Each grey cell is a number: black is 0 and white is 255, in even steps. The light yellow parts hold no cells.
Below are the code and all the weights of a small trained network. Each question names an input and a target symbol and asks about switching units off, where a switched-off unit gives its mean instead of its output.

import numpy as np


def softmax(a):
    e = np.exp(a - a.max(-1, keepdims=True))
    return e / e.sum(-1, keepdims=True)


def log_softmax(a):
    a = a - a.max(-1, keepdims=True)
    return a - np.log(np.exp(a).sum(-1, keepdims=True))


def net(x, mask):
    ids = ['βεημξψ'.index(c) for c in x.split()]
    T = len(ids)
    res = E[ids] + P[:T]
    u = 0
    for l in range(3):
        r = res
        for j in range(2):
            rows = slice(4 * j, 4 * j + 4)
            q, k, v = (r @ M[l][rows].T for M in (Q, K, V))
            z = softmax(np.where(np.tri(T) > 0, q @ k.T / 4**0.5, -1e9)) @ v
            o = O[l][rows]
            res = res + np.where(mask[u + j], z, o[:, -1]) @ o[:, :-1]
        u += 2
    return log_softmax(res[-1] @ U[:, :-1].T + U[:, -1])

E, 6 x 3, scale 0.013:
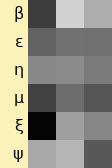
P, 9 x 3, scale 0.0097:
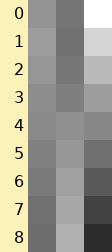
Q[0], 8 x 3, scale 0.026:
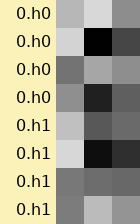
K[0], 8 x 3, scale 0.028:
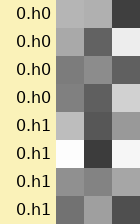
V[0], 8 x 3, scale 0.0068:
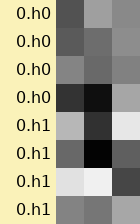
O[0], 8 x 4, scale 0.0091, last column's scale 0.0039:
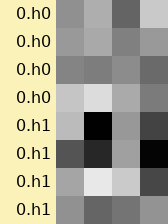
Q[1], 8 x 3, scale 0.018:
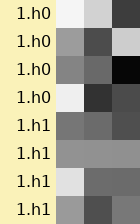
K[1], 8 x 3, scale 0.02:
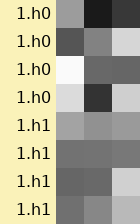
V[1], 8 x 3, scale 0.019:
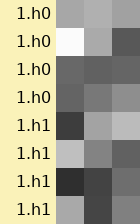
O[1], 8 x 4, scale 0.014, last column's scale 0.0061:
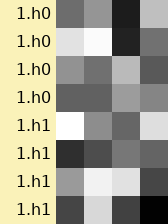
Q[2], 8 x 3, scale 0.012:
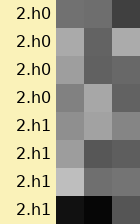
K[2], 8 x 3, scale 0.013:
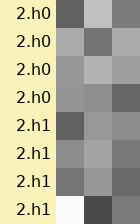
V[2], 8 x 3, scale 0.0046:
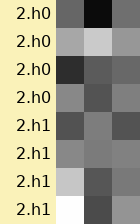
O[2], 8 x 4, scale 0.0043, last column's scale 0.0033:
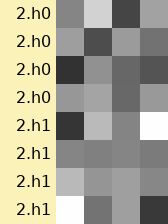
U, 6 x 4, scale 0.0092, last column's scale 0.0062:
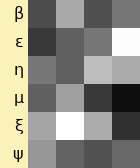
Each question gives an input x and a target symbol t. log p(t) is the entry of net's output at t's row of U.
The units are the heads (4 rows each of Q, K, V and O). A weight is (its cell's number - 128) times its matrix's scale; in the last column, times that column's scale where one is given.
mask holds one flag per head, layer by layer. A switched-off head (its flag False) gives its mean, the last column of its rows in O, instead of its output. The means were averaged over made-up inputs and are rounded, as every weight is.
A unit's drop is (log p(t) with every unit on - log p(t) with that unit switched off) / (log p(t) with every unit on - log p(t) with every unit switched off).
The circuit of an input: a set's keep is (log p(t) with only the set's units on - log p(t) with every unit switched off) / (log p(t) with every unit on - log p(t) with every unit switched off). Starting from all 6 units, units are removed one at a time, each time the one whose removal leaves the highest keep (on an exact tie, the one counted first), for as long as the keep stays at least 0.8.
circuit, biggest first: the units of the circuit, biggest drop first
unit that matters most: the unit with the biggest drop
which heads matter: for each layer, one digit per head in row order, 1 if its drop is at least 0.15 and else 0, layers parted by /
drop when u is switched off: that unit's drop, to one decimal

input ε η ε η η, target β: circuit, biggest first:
[1.h1, 0.h1]
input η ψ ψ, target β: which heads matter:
01 / 11 / 00
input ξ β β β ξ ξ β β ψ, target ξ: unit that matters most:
1.h0
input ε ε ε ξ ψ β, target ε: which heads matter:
00 / 11 / 10
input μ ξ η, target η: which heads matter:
11 / 10 / 00
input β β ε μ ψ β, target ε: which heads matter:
11 / 11 / 00
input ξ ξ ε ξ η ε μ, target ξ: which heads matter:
01 / 11 / 00
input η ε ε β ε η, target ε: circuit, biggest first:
[0.h1, 1.h1, 1.h0]
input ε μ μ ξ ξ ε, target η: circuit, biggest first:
[0.h1, 1.h0]
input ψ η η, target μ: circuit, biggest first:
[1.h1, 1.h0]
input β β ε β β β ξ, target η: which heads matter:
00 / 11 / 00
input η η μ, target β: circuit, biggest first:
[1.h1, 0.h1, 1.h0]
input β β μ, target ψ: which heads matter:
01 / 01 / 00
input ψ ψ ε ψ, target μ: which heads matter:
11 / 11 / 00
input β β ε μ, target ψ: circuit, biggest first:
[0.h1, 1.h1, 2.h1]
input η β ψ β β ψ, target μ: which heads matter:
11 / 11 / 01
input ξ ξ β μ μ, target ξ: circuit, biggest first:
[0.h1, 0.h0, 1.h0, 1.h1]
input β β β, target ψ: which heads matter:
00 / 01 / 00
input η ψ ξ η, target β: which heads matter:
01 / 11 / 00
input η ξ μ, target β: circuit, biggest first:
[0.h1, 1.h1]
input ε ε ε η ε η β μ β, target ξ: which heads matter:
01 / 00 / 00
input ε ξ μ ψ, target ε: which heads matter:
11 / 11 / 01
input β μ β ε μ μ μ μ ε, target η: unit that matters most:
1.h0
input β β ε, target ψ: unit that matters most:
1.h1
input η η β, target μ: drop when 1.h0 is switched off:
0.4
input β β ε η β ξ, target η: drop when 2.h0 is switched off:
0.0
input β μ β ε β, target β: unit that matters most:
0.h1
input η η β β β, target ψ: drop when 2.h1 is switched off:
-0.1
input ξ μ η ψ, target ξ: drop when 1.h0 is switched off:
0.7
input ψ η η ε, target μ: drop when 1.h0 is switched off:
0.7
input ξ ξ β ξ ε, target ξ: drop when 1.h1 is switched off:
0.5
